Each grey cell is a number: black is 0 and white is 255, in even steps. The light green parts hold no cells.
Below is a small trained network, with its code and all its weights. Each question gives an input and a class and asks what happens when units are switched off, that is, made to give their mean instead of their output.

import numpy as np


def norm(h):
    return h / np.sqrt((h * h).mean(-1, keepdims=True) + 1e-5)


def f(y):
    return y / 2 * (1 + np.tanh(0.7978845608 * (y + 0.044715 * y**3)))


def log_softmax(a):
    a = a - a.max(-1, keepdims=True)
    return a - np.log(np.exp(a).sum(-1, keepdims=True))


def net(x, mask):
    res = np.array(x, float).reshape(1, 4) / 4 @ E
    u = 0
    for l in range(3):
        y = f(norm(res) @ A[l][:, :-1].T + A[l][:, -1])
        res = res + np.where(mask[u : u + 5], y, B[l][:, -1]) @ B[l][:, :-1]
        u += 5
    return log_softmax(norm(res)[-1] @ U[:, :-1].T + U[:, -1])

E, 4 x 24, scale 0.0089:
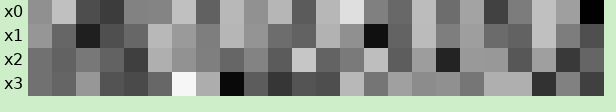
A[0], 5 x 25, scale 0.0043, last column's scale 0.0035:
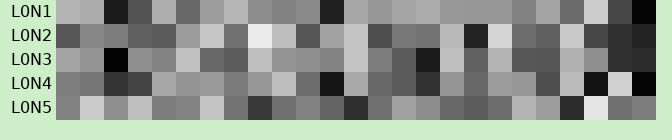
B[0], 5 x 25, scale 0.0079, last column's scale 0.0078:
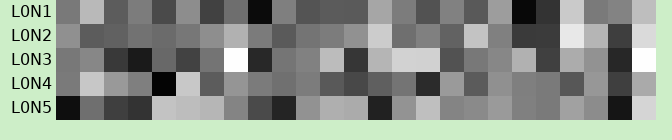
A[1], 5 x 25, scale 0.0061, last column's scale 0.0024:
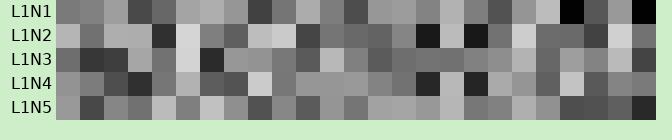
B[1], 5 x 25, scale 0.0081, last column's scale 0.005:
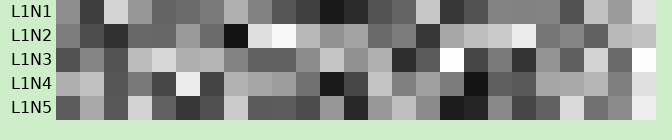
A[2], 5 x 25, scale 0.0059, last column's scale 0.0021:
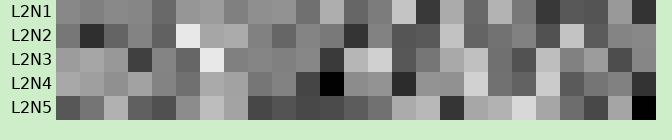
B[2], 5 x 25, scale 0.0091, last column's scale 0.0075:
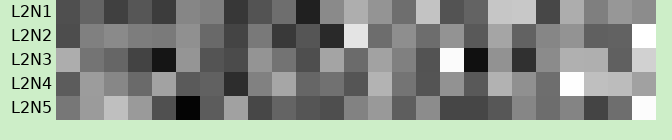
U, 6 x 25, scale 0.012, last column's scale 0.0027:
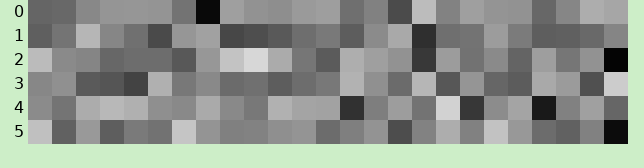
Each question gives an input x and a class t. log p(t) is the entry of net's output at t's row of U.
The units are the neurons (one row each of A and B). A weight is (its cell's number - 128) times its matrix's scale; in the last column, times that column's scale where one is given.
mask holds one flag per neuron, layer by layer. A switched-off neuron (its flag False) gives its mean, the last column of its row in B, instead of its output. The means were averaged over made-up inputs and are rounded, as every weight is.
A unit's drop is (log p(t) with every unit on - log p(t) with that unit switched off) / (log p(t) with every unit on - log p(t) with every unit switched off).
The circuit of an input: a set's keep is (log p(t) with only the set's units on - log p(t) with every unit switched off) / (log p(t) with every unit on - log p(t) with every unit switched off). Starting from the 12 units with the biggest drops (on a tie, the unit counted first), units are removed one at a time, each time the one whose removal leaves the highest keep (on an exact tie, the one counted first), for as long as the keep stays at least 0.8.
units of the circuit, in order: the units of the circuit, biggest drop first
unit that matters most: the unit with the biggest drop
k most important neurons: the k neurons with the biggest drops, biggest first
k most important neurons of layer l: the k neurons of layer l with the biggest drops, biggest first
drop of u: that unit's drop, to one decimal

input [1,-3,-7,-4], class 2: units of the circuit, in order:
L1N3, L2N2
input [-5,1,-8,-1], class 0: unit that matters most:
L2N4
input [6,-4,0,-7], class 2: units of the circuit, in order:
L1N3, L2N2, L2N3
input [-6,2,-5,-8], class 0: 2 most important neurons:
L0N3, L0N5
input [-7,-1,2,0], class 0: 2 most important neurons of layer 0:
L0N3, L0N2
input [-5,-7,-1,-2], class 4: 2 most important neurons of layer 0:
L0N3, L0N4
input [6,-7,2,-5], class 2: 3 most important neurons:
L1N3, L2N2, L2N3
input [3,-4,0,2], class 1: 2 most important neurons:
L0N2, L1N3
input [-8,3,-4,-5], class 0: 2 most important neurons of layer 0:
L0N3, L0N5
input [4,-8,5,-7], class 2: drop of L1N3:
0.2
